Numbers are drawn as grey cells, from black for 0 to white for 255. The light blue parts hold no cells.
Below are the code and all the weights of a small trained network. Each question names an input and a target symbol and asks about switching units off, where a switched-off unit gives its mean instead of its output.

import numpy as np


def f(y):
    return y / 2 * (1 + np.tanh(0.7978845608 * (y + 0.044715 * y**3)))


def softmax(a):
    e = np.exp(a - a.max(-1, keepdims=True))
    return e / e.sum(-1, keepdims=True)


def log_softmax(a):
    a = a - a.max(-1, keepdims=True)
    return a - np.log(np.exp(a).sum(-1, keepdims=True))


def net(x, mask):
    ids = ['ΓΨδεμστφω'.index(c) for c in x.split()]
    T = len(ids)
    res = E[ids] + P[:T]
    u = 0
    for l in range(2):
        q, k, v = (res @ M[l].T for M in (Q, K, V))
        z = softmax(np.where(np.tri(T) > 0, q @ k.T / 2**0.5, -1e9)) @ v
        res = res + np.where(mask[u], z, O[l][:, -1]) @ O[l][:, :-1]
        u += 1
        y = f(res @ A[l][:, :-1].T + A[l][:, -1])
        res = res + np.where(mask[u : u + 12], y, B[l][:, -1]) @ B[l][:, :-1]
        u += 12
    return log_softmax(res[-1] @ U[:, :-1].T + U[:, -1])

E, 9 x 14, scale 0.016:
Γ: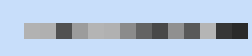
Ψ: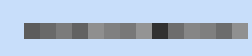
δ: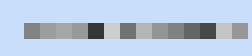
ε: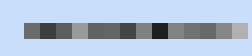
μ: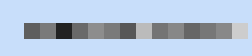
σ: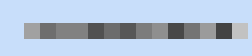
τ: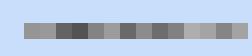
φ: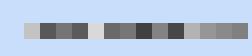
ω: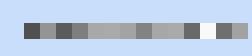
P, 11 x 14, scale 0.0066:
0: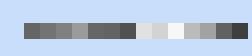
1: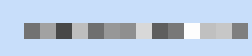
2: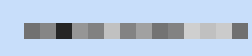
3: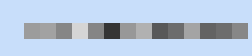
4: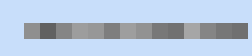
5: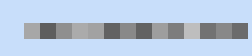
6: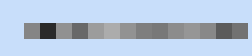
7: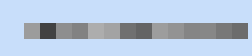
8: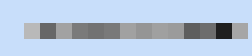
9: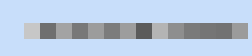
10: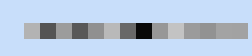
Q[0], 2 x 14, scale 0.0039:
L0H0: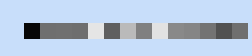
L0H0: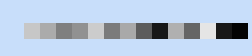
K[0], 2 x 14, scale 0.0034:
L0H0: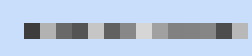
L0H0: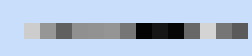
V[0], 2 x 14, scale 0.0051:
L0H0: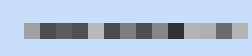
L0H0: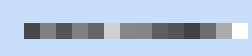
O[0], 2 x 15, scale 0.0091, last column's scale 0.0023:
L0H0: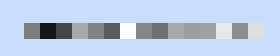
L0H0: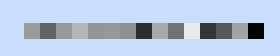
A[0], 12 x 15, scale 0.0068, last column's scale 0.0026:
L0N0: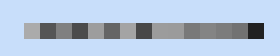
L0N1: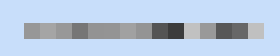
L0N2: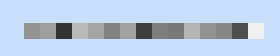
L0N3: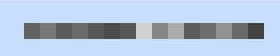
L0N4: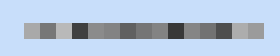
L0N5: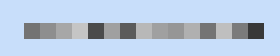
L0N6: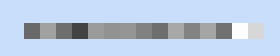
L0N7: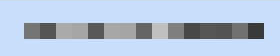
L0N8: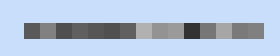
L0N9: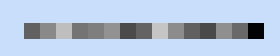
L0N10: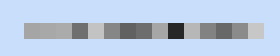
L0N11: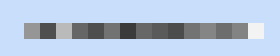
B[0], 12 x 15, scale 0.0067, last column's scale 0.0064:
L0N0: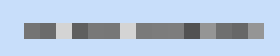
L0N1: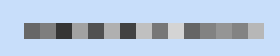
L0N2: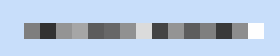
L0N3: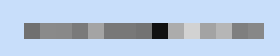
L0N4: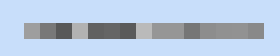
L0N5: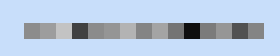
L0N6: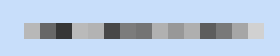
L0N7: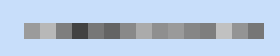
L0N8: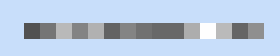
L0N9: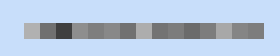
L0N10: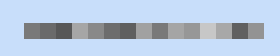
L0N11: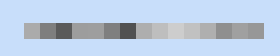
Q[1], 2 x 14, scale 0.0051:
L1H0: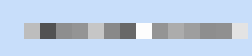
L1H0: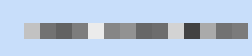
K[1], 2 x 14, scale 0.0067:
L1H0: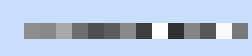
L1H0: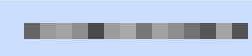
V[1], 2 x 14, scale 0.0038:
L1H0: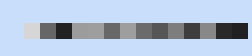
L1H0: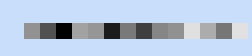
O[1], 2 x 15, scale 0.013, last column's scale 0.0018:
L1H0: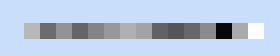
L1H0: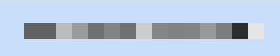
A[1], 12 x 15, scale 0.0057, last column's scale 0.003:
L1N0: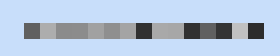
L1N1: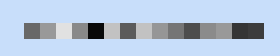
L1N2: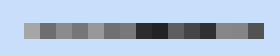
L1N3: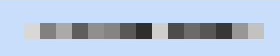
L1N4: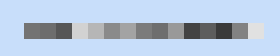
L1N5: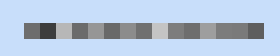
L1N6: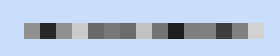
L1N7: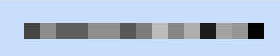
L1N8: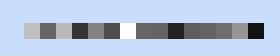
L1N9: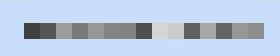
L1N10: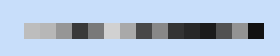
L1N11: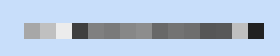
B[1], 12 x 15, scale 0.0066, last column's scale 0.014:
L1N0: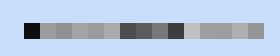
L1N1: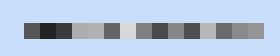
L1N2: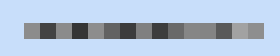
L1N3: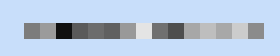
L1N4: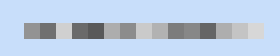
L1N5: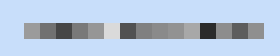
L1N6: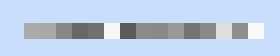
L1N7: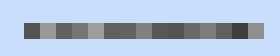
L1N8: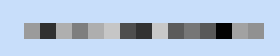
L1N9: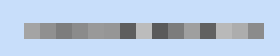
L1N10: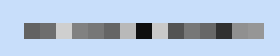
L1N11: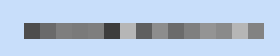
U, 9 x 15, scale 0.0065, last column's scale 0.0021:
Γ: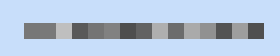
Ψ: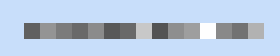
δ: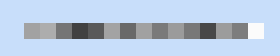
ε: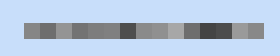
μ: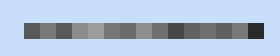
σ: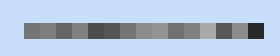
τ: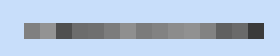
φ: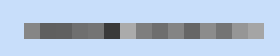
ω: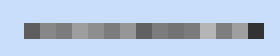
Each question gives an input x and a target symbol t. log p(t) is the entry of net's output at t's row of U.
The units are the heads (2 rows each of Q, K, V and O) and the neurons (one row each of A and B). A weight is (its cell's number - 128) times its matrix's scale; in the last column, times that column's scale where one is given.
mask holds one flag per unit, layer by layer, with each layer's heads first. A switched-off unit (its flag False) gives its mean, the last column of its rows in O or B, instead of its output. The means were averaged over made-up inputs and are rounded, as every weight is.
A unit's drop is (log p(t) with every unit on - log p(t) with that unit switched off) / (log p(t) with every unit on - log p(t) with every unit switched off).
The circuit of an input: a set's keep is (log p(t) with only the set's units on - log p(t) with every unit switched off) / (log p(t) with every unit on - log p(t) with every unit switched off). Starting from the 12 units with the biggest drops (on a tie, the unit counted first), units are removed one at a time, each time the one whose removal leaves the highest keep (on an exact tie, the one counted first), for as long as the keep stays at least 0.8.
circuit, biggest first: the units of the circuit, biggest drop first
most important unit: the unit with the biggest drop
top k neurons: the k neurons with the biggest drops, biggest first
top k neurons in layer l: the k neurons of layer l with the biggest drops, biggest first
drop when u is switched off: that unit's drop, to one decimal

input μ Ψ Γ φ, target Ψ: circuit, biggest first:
L1H0, L0N10
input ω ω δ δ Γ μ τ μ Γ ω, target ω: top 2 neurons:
L1N0, L0N5
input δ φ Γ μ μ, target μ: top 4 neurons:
L1N7, L0N5, L1N6, L0N2
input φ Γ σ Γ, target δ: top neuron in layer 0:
L0N1
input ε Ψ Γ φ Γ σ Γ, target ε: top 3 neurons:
L0N11, L0N6, L1N8
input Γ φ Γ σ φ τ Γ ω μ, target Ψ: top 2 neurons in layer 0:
L0N8, L0N3
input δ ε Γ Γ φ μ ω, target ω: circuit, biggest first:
L1H0, L0N5, L1N0
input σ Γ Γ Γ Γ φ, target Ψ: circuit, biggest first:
L0N10, L1H0
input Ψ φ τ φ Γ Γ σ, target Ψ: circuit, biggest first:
L1H0, L0N11
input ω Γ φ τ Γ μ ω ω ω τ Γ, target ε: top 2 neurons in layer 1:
L1N8, L1N4
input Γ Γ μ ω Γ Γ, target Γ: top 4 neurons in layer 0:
L0N6, L0N11, L0N4, L0N10
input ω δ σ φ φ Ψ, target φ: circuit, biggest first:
L1H0, L0N5, L1N6, L0H0
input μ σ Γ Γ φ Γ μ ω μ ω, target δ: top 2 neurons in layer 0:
L0N6, L0N3
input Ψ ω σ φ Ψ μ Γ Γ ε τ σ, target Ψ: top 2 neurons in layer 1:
L1N1, L1N4
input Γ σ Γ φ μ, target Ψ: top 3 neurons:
L0N8, L0N3, L0N2
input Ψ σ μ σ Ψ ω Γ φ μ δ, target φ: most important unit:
L1N1
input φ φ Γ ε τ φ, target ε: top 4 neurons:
L1N8, L0N0, L1N5, L0N2
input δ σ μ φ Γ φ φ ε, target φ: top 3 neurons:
L0N5, L1N6, L0N2
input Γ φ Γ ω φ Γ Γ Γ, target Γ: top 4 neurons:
L0N6, L1N8, L1N10, L0N11
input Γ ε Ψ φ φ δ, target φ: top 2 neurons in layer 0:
L0N5, L0N6
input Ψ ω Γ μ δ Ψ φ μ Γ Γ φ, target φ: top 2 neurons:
L1N6, L0N5
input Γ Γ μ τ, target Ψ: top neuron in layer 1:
L1N1
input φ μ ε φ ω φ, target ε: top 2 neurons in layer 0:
L0N0, L0N2
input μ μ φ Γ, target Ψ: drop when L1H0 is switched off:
0.7
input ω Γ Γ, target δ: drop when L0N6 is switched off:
0.2
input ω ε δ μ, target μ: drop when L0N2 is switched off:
0.1
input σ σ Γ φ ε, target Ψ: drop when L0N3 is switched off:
0.1
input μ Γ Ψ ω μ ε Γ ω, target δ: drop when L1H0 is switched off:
0.5
